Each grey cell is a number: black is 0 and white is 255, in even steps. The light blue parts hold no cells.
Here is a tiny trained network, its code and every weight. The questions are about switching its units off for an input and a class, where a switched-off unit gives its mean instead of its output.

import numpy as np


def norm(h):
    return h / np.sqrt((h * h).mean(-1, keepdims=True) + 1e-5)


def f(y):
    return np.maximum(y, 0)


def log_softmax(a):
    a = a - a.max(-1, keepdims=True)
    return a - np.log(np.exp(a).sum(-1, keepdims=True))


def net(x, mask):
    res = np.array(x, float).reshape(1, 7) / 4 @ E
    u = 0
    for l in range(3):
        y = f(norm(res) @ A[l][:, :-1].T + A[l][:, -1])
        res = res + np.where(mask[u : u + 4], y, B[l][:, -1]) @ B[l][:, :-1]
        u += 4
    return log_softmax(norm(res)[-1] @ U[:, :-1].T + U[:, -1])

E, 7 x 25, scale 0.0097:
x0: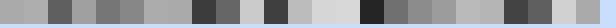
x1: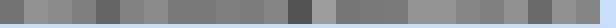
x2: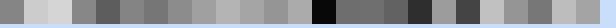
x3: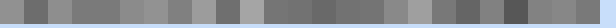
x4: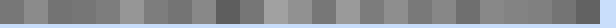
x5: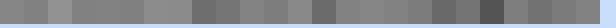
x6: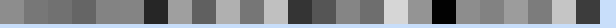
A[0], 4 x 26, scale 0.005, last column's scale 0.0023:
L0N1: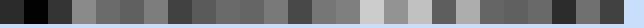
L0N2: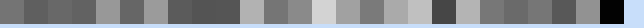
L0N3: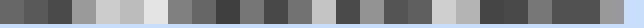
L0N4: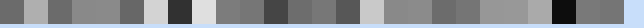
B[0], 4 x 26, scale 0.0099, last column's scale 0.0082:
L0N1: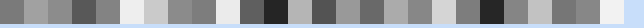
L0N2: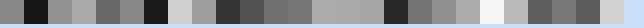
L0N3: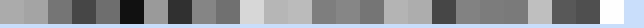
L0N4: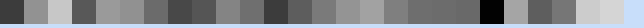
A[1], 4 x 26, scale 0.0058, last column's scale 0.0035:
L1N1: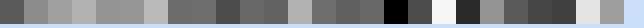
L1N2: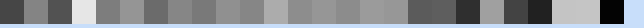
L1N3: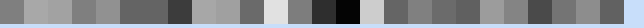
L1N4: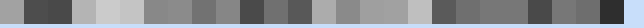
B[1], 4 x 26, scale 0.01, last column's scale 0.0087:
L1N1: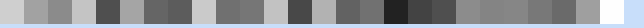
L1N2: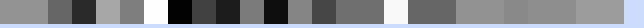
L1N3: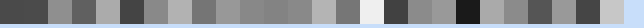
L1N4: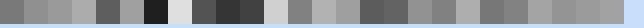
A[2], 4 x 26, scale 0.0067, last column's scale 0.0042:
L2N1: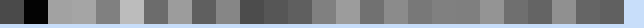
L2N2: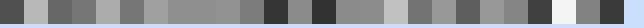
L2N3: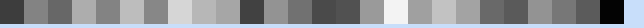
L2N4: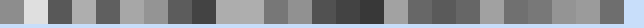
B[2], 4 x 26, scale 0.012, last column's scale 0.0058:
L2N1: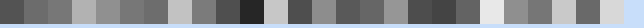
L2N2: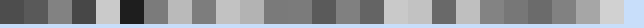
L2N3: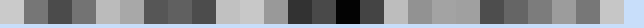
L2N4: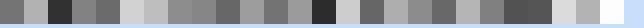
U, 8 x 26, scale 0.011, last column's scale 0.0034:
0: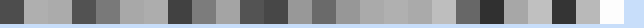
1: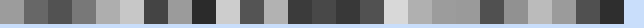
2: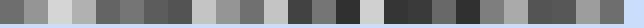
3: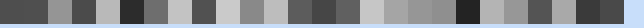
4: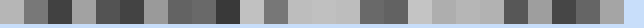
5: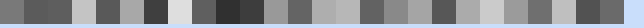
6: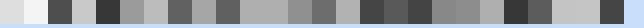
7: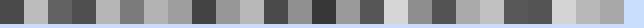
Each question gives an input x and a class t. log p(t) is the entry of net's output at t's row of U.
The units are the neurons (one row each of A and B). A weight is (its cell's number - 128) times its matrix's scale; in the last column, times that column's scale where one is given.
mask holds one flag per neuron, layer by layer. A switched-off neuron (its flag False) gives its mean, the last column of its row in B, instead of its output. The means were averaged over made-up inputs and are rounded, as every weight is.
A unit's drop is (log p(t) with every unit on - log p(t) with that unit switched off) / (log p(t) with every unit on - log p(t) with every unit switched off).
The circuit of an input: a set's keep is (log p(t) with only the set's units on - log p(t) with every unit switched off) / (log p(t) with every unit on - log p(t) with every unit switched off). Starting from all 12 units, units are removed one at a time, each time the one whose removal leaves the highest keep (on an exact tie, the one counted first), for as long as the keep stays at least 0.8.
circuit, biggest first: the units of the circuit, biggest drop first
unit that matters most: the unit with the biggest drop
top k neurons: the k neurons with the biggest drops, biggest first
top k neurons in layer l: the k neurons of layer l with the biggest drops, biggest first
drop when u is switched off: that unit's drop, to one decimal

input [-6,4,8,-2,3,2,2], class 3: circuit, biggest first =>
[L1N3]
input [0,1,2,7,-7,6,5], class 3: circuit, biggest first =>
[L0N1; L2N4]
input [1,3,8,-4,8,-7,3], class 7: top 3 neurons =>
[L0N3; L1N2; L0N2]
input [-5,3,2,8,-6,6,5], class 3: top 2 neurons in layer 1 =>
[L1N3; L1N1]
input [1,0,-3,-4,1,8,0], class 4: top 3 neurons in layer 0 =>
[L0N3; L0N2; L0N4]
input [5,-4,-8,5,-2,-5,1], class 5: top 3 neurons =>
[L0N2; L2N1; L1N4]
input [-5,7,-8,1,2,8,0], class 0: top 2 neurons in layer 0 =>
[L0N3; L0N4]
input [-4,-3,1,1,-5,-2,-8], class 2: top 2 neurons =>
[L0N1; L1N1]
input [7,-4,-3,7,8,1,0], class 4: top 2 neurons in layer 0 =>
[L0N3; L0N4]
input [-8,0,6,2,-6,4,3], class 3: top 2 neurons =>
[L1N1; L1N3]
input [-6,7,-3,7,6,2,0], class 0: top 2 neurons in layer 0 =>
[L0N4; L0N2]
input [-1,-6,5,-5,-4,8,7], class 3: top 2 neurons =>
[L1N3; L0N1]
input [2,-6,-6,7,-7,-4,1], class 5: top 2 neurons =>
[L0N2; L2N1]
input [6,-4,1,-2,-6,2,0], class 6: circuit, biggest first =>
[L2N2]
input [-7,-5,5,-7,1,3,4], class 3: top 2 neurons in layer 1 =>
[L1N1; L1N3]
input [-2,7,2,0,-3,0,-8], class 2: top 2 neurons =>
[L1N1; L0N1]
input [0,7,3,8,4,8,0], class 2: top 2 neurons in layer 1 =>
[L1N3; L1N1]
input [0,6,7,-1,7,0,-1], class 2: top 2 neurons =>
[L1N3; L1N1]
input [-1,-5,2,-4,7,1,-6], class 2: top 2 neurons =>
[L0N1; L1N1]
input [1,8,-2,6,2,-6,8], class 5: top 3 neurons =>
[L2N1; L1N4; L0N3]
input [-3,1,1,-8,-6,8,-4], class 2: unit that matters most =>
L0N1
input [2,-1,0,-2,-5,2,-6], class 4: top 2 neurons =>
[L0N3; L0N1]
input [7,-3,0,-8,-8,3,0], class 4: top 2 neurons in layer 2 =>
[L2N1; L2N4]
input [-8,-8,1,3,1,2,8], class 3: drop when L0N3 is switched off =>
-0.1
